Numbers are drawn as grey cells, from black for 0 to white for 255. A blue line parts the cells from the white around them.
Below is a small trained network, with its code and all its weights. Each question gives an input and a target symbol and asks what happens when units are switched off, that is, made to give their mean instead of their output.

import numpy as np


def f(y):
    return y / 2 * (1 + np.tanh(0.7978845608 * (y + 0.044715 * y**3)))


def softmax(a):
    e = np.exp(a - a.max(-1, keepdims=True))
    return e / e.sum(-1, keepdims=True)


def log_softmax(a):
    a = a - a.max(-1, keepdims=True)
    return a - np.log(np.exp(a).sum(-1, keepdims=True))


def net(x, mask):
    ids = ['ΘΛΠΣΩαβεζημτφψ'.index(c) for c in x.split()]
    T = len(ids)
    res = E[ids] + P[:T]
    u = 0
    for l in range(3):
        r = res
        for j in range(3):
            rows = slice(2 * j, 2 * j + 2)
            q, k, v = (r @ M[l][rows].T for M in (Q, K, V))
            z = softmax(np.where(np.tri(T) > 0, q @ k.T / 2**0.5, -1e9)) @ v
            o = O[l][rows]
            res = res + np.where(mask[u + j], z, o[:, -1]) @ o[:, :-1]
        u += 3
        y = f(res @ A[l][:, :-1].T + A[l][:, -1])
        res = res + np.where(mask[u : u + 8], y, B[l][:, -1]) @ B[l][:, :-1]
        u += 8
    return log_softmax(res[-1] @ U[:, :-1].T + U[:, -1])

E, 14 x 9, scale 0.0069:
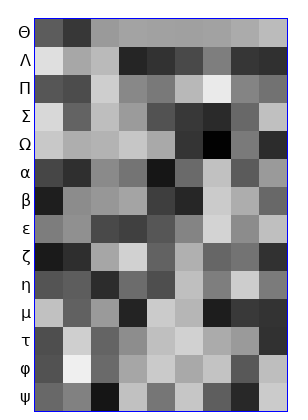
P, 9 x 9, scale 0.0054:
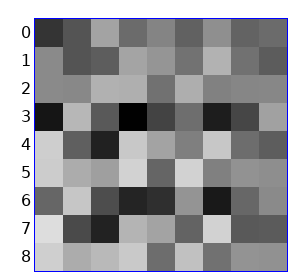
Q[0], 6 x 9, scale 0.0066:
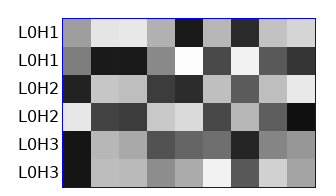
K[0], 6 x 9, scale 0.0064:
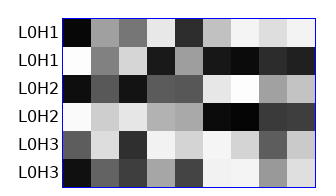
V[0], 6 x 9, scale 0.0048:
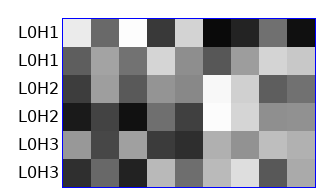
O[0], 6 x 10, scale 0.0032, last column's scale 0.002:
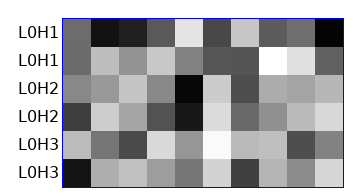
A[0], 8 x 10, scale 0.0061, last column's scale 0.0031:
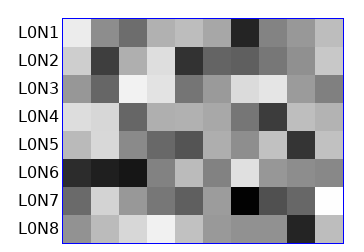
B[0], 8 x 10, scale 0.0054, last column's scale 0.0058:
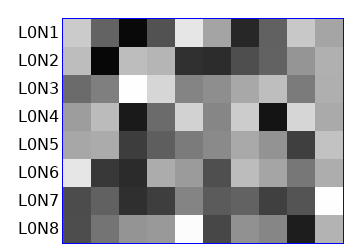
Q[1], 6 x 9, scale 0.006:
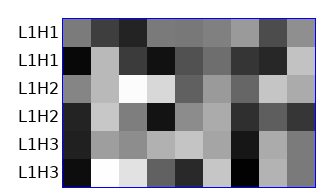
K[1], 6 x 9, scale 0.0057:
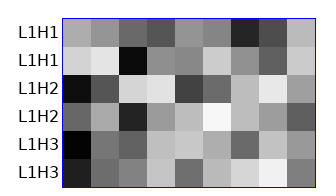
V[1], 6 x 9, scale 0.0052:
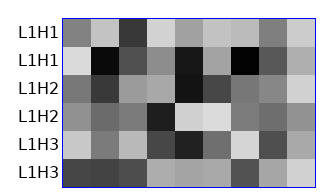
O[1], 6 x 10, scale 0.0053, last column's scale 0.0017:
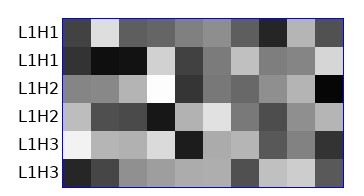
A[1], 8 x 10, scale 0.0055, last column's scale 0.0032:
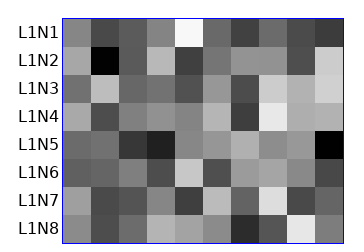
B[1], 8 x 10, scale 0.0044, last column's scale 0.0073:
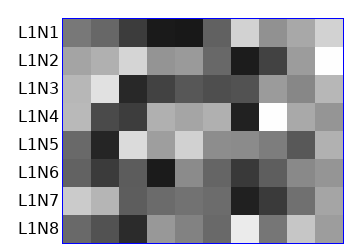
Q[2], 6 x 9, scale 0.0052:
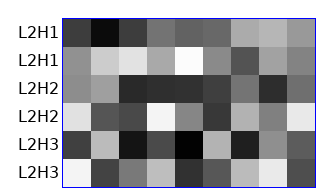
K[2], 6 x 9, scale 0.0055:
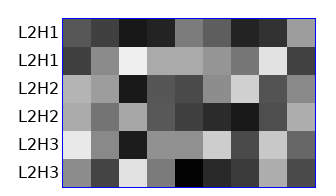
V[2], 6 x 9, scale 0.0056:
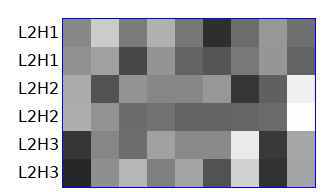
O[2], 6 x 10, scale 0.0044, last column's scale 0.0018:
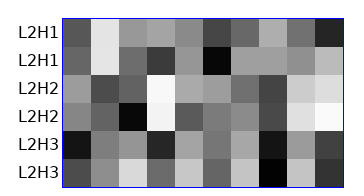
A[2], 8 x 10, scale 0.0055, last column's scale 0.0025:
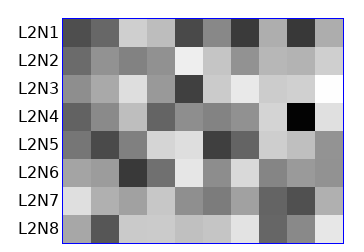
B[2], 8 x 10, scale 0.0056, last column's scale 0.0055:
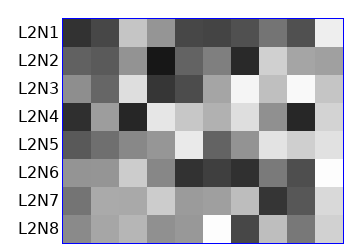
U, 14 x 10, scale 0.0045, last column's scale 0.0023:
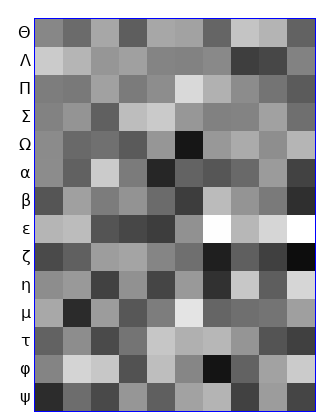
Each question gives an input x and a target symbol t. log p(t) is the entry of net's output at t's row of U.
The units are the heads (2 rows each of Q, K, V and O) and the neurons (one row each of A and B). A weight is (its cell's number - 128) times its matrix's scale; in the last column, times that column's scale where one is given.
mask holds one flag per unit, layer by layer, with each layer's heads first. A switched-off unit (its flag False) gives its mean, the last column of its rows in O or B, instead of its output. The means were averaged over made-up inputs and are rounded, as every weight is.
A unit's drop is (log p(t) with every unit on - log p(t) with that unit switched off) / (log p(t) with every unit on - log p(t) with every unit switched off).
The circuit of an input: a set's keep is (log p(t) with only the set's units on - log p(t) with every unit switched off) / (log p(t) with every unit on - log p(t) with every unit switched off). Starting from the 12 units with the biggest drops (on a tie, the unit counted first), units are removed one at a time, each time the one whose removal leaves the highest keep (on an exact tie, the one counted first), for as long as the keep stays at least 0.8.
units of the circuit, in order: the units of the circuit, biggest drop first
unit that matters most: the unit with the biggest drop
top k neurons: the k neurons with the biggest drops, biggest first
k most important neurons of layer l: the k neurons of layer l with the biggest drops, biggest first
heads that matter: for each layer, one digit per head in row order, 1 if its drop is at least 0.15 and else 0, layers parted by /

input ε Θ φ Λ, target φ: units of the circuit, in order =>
[L1H1; L0N4; L2H3; L0N2]
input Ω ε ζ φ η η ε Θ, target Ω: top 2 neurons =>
[L0N6; L1N1]
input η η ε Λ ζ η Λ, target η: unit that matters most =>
L2H3
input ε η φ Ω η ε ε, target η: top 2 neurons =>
[L0N8; L0N3]
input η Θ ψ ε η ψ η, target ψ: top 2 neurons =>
[L0N1; L0N4]
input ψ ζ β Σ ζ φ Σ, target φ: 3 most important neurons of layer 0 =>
[L0N4; L0N7; L0N6]
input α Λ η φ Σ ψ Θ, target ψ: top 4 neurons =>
[L0N4; L0N1; L1N8; L0N7]
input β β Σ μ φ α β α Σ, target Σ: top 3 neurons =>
[L0N2; L0N1; L2N5]
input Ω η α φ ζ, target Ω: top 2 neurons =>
[L1N1; L0N6]
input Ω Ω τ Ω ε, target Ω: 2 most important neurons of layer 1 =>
[L1N1; L1N6]
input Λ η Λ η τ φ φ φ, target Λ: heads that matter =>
000 / 001 / 000
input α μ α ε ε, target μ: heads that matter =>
100 / 010 / 100
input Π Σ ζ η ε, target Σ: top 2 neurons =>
[L0N2; L1N2]
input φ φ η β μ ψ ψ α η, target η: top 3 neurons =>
[L1N4; L1N3; L0N5]
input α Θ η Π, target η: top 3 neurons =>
[L0N4; L1N3; L1N4]
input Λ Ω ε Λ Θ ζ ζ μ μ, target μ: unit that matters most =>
L1H2
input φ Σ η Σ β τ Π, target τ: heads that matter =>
000 / 010 / 010
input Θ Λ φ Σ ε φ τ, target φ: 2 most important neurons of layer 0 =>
[L0N4; L0N1]
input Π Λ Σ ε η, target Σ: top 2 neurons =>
[L0N2; L0N7]
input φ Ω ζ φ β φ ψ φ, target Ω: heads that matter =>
110 / 001 / 000
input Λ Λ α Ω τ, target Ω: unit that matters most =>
L0H2
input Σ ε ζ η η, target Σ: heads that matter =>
000 / 010 / 010
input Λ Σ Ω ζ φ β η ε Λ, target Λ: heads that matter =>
001 / 001 / 000
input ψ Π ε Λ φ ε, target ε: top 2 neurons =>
[L2N3; L1N2]
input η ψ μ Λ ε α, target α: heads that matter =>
000 / 010 / 000
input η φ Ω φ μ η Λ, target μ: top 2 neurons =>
[L0N7; L0N1]
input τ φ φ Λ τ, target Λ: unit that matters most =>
L1H3
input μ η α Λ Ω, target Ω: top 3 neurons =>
[L0N1; L1N1; L0N4]
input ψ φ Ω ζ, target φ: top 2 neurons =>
[L0N4; L0N2]
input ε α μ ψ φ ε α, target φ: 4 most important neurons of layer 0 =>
[L0N4; L0N6; L0N2; L0N7]
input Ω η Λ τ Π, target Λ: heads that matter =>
100 / 001 / 000
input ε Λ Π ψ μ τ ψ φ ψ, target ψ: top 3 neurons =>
[L0N4; L1N8; L0N7]
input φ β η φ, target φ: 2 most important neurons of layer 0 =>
[L0N2; L0N4]
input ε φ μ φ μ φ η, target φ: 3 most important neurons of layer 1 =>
[L1N1; L1N5; L1N3]
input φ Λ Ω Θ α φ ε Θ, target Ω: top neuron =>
[L0N1]
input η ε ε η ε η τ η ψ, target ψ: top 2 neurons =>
[L0N4; L0N1]
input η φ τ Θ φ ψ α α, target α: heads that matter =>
110 / 010 / 000
